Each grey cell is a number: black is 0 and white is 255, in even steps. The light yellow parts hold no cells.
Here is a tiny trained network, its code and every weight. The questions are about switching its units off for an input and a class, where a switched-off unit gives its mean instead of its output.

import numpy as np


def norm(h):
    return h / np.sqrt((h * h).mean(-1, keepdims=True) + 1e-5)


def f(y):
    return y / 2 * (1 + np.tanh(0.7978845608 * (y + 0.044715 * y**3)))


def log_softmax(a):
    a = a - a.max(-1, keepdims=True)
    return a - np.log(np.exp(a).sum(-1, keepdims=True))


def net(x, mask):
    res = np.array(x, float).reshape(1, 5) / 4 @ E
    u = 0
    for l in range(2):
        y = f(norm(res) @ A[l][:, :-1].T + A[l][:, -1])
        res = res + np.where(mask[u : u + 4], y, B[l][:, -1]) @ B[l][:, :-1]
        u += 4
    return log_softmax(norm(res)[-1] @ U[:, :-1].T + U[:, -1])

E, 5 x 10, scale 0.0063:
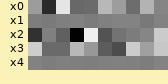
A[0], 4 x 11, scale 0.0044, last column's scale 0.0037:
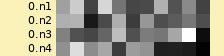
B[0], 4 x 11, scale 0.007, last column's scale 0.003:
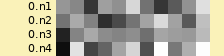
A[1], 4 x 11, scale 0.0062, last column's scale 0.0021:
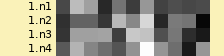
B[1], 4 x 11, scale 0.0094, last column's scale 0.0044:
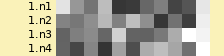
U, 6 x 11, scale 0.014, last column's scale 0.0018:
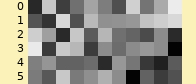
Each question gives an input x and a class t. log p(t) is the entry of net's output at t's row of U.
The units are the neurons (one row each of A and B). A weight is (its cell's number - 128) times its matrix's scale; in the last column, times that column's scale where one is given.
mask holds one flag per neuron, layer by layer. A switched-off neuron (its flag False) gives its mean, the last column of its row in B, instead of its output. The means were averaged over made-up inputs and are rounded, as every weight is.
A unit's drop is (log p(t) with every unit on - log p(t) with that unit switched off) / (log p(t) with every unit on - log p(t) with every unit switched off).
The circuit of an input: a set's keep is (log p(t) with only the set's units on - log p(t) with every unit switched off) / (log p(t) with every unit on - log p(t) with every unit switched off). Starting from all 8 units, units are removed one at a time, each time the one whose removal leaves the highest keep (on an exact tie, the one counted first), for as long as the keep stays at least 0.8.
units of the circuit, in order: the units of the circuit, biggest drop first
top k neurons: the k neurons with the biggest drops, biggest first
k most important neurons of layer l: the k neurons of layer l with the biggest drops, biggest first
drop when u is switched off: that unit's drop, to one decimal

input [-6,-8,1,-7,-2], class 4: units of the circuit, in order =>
1.n1
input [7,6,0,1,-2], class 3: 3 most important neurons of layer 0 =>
0.n4, 0.n3, 0.n2
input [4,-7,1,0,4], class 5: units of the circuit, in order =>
1.n3, 1.n4
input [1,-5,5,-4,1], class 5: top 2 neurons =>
1.n2, 0.n4
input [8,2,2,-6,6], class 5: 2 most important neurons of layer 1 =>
1.n2, 1.n1
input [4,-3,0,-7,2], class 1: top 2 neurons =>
1.n3, 1.n4
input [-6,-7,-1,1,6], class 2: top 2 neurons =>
0.n1, 1.n3
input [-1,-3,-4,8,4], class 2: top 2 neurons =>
0.n1, 1.n4
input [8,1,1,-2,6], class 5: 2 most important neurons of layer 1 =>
1.n4, 1.n2
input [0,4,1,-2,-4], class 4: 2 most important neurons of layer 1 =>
1.n1, 1.n4
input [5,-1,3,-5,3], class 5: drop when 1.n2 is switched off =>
0.1
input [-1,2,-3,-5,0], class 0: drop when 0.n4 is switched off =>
0.8
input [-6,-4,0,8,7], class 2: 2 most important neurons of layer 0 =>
0.n1, 0.n4
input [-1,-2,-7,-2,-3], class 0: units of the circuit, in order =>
0.n4
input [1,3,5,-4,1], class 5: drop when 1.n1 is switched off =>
-0.1
